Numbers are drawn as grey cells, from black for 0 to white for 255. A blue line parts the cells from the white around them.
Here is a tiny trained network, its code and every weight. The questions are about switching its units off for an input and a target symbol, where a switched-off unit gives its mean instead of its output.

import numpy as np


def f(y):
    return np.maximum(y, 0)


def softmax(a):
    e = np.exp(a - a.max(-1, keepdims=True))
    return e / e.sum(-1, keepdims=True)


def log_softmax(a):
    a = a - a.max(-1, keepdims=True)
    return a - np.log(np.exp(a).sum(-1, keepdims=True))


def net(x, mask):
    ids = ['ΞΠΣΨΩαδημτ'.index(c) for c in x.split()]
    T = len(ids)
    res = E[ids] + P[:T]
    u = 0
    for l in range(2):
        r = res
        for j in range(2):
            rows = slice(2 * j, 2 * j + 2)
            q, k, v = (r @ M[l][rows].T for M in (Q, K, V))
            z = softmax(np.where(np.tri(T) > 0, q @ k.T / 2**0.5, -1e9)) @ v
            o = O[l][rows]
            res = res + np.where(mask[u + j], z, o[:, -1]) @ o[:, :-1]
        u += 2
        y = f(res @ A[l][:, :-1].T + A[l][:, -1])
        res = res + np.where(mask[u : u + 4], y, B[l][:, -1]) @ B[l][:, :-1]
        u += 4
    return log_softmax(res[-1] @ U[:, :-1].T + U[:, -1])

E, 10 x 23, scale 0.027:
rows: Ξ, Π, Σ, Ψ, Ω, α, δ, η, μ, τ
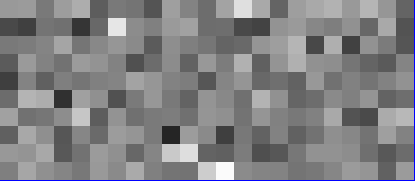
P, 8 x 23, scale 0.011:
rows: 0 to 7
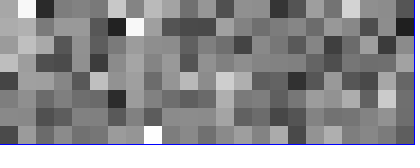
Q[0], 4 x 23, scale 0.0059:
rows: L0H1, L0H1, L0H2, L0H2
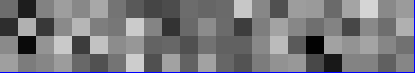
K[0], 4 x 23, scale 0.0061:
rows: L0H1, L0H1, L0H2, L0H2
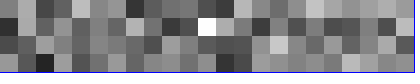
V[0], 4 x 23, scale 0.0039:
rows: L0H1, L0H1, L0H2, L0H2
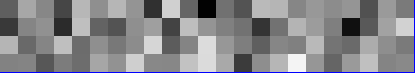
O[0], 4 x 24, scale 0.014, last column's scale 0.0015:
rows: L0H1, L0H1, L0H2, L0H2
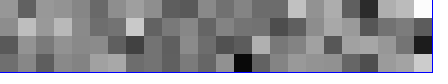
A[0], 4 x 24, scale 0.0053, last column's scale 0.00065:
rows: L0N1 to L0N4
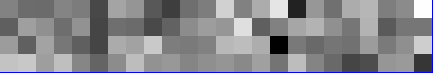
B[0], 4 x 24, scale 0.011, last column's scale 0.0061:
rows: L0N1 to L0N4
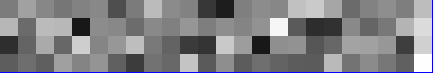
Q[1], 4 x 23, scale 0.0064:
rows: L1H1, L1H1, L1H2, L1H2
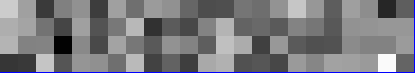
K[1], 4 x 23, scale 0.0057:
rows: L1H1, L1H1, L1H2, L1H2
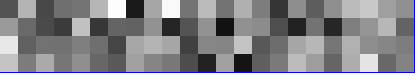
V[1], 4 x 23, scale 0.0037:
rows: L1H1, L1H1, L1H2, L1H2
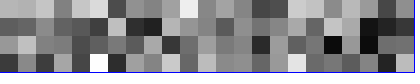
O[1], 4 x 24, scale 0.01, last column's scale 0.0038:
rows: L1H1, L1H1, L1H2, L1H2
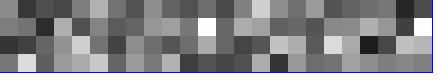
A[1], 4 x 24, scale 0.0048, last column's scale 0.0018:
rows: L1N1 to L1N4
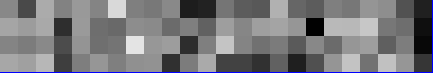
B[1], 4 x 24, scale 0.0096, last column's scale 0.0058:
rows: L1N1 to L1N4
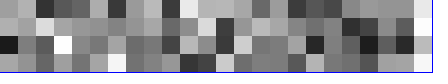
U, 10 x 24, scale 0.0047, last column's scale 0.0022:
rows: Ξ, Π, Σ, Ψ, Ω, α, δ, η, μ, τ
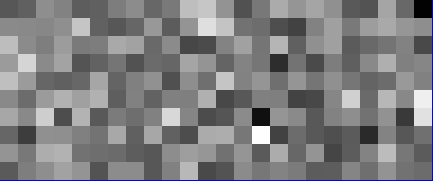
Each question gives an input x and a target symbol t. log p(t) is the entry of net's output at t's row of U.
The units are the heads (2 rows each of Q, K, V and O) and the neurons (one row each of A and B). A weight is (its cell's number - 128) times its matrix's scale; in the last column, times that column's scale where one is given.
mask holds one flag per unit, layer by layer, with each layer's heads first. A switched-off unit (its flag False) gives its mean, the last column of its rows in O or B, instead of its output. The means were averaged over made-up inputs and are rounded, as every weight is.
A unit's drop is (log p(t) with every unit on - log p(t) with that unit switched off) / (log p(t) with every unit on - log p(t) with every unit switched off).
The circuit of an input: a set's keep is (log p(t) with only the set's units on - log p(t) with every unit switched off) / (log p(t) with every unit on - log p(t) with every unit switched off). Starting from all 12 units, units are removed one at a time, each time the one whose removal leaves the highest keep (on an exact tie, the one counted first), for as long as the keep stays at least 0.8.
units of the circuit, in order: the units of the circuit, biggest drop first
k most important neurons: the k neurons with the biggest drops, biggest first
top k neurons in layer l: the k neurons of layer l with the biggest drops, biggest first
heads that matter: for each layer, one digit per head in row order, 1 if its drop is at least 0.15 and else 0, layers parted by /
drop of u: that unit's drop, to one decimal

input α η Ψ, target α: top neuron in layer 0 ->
(L0N2)
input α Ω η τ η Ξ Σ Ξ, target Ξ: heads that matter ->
01 / 01
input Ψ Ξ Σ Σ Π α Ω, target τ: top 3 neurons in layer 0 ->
(L0N3 L0N2 L0N4)
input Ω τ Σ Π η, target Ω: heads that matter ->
00 / 10
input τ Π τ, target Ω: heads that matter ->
11 / 10
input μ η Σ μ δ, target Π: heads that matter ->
01 / 00
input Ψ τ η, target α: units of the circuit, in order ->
(L0H1 L1H2 L0N2)
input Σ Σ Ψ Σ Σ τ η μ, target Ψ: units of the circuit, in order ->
(L0H2 L1H2 L0N3)
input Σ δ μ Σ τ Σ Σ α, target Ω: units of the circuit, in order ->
(L0N1 L1H1 L0H1 L1N1)
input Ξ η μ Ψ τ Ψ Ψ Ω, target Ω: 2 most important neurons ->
(L1N1 L0N1)
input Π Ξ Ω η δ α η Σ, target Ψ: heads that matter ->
11 / 01
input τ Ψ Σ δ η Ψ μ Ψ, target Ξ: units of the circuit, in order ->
(L1H2 L0N3)
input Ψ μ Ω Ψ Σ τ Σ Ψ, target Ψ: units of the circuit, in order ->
(L0H2 L1H2 L0N3)
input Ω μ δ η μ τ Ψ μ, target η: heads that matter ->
01 / 10
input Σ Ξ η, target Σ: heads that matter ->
00 / 00
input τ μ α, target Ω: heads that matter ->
11 / 10
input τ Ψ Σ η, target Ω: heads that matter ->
11 / 10
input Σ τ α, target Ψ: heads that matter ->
10 / 11
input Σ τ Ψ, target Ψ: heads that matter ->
11 / 11
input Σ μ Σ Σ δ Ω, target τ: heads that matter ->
01 / 00
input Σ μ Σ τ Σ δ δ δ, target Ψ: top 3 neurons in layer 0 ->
(L0N1 L0N3 L0N2)
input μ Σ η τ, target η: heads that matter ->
10 / 10
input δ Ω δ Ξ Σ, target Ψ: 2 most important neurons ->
(L0N4 L0N3)
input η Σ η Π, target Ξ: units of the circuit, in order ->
(L1H2 L0H2 L0N4)
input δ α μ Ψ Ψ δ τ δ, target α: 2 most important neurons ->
(L0N2 L0N3)
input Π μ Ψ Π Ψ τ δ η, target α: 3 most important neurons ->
(L0N2 L0N3 L0N1)
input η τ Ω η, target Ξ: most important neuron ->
(L0N3)
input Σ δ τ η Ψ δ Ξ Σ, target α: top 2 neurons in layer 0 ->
(L0N3 L0N1)
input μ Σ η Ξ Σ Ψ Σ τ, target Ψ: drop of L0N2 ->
0.0
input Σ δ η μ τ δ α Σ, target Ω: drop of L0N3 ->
0.0
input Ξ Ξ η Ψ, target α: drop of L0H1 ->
0.0
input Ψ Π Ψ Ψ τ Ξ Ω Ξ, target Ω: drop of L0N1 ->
0.2
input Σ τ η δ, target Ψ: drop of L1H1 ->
0.2
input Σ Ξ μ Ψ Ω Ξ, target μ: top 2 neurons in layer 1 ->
(L1N2 L1N1)
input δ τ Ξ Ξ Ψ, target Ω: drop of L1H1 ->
1.1
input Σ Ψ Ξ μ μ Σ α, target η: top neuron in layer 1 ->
(L1N3)
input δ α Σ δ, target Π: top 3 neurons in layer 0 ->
(L0N4 L0N3 L0N2)
